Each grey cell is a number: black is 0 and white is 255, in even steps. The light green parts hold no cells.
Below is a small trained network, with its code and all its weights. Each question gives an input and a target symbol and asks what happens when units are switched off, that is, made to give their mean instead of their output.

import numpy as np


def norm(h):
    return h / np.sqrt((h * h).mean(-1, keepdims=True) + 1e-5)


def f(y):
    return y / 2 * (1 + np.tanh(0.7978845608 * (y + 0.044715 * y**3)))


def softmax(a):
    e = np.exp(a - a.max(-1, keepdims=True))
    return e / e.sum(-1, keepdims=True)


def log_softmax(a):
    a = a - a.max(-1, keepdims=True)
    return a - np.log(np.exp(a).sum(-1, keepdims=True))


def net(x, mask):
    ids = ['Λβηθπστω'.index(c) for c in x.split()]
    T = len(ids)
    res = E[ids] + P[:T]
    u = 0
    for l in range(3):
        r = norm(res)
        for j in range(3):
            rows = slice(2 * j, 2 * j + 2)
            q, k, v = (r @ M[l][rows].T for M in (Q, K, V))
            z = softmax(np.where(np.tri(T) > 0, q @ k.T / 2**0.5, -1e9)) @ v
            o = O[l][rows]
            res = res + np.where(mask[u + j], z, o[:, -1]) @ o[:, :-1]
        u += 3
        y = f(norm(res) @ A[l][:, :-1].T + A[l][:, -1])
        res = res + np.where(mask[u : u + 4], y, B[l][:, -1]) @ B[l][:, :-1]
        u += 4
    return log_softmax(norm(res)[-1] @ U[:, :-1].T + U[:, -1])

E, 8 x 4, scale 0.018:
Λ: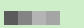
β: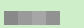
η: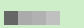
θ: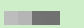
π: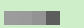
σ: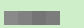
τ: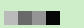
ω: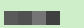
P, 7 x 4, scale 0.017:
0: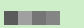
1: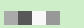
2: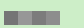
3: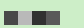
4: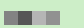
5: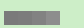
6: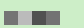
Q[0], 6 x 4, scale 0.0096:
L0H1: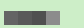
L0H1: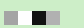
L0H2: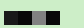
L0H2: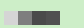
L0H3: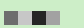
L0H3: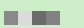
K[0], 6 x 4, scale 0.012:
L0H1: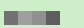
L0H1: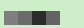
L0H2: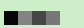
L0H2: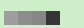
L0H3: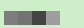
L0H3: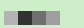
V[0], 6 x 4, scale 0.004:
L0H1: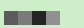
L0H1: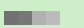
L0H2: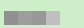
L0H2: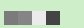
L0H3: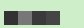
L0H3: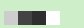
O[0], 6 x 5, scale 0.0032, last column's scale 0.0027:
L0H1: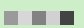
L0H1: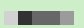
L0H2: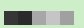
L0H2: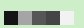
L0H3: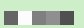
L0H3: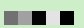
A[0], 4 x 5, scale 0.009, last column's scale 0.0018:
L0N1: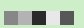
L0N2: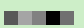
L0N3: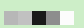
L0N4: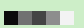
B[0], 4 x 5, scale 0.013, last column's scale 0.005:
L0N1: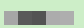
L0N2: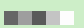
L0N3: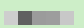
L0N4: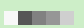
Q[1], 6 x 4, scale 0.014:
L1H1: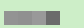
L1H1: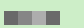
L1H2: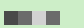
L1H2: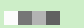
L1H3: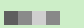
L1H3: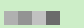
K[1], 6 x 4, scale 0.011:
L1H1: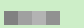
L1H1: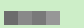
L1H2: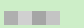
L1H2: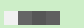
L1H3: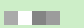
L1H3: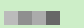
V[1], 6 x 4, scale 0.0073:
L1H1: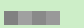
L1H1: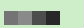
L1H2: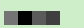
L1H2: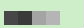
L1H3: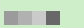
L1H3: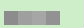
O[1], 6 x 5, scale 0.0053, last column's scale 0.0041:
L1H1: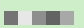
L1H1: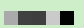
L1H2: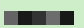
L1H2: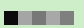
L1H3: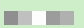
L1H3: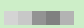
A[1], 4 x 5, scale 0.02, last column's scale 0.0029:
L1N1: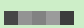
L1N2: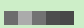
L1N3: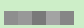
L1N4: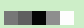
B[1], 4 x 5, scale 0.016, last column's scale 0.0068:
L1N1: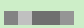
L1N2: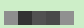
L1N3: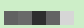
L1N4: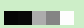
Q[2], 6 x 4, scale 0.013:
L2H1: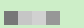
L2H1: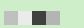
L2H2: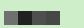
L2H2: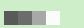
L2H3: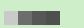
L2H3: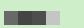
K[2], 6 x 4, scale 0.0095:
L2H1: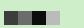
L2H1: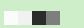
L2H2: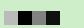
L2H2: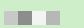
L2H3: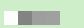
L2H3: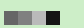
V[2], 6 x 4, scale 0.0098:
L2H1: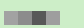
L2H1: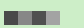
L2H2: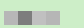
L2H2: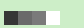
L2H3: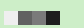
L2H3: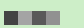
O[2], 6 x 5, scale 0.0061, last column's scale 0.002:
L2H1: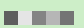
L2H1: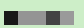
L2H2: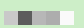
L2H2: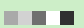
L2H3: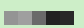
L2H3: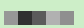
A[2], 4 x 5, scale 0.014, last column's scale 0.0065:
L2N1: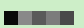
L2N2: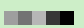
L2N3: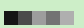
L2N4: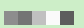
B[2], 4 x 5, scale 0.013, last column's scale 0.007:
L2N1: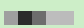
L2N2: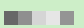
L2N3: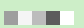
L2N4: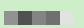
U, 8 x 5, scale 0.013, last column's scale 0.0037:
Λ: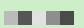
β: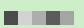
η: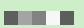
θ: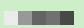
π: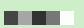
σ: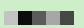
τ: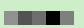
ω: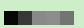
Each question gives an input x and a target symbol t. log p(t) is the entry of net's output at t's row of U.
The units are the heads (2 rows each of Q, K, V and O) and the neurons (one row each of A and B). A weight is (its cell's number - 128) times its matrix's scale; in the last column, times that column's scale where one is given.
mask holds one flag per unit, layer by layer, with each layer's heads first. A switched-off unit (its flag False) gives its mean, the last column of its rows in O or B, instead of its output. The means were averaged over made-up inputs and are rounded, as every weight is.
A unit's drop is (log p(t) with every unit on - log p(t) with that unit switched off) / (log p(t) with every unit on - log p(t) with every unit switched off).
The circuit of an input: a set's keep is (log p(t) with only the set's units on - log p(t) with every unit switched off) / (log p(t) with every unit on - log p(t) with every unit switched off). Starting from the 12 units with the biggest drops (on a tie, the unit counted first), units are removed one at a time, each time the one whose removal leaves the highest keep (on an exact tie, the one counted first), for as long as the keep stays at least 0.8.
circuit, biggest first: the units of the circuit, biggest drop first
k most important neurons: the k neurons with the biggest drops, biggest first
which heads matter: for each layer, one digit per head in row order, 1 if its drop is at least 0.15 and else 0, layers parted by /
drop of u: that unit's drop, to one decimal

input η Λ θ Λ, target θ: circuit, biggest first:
(L0N4, L1N4)
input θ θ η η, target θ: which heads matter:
000 / 000 / 000
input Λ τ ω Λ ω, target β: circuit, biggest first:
(L2N3)
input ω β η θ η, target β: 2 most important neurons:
(L0N4, L0N3)
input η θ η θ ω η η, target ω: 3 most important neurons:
(L0N1, L1N4, L1N3)
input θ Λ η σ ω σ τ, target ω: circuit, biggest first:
(L0N2, L1H2, L1N4)
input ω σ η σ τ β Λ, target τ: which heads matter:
000 / 010 / 010
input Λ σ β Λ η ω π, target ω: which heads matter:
000 / 010 / 000
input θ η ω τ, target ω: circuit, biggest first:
(L1N4, L0N2)
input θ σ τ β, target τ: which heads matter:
100 / 010 / 011
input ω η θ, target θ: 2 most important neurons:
(L0N2, L1N4)
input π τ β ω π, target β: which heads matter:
000 / 000 / 010
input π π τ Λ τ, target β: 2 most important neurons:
(L0N4, L0N3)
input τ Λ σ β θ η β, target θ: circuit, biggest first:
(L1N4)
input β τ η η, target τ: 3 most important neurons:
(L0N4, L1N4, L0N1)
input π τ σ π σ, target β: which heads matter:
000 / 000 / 100
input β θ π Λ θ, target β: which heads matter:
000 / 000 / 110
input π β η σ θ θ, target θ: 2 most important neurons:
(L1N4, L0N3)
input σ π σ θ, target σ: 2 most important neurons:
(L0N1, L0N3)
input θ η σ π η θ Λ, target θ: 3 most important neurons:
(L1N4, L0N4, L0N2)
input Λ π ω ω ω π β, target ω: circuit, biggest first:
(L1H2)
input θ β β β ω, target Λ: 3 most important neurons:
(L1N3, L1N4, L2N2)
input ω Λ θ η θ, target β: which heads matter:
000 / 000 / 100
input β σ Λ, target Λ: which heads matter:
000 / 000 / 000
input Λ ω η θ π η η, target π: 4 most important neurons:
(L1N4, L1N3, L0N2, L0N1)
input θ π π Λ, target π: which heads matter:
000 / 001 / 000
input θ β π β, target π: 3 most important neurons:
(L1N4, L1N3, L0N2)
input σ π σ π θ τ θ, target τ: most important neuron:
(L1N4)
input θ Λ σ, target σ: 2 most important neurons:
(L0N1, L2N3)
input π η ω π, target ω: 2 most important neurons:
(L1N4, L0N3)
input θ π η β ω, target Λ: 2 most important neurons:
(L1N3, L1N4)
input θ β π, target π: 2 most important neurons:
(L1N4, L0N2)
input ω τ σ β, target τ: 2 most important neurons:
(L0N4, L0N3)
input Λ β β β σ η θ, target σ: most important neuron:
(L0N3)
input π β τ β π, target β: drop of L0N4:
0.2
